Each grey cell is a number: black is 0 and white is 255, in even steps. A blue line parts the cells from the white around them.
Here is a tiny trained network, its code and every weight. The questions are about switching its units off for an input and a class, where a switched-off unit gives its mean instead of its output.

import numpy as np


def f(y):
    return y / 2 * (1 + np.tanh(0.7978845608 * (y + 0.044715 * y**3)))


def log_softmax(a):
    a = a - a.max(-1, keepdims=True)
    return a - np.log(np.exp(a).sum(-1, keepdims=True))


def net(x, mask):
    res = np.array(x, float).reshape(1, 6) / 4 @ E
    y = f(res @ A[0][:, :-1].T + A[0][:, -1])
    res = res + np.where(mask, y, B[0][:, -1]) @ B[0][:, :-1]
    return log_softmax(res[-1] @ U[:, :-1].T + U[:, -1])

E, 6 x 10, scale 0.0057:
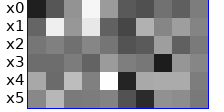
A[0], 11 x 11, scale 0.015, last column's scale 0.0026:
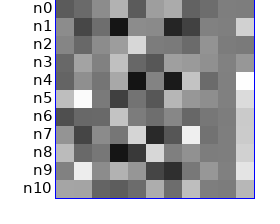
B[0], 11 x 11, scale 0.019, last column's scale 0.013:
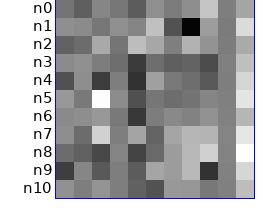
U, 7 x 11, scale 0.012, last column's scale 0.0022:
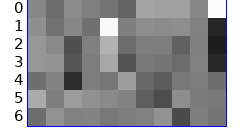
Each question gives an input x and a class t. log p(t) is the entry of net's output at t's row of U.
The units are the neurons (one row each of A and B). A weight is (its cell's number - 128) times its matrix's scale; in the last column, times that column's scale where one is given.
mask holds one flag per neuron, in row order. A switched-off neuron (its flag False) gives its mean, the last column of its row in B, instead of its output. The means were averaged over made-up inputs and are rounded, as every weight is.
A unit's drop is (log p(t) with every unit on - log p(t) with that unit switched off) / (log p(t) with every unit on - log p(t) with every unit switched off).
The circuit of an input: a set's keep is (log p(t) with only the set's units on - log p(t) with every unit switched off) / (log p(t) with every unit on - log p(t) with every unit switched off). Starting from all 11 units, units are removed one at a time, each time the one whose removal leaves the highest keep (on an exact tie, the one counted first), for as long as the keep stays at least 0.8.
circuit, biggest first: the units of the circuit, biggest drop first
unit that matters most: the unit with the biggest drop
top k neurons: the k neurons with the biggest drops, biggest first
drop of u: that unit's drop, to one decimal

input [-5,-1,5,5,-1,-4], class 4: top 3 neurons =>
n7, n1, n8
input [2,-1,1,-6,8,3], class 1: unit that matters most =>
n8
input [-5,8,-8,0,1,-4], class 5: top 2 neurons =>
n8, n5
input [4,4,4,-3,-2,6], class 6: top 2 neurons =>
n1, n9
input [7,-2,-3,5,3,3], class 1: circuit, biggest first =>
n8, n2, n4
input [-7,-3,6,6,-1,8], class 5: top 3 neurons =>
n1, n5, n4
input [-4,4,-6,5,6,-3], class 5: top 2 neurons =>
n8, n5
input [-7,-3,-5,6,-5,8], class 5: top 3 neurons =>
n1, n5, n9
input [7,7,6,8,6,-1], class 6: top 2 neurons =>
n9, n8
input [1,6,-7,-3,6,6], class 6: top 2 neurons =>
n9, n8
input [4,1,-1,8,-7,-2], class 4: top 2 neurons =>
n5, n7
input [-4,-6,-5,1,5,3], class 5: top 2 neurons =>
n1, n9
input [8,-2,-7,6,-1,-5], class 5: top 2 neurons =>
n8, n9
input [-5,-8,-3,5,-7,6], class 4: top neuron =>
n1
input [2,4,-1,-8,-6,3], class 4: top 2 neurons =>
n4, n7
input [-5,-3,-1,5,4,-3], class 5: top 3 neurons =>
n1, n9, n4
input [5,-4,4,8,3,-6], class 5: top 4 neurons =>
n1, n6, n9, n8
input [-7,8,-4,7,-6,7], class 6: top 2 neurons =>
n9, n7
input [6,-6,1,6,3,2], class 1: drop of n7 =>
0.2
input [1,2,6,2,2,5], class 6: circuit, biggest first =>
n9
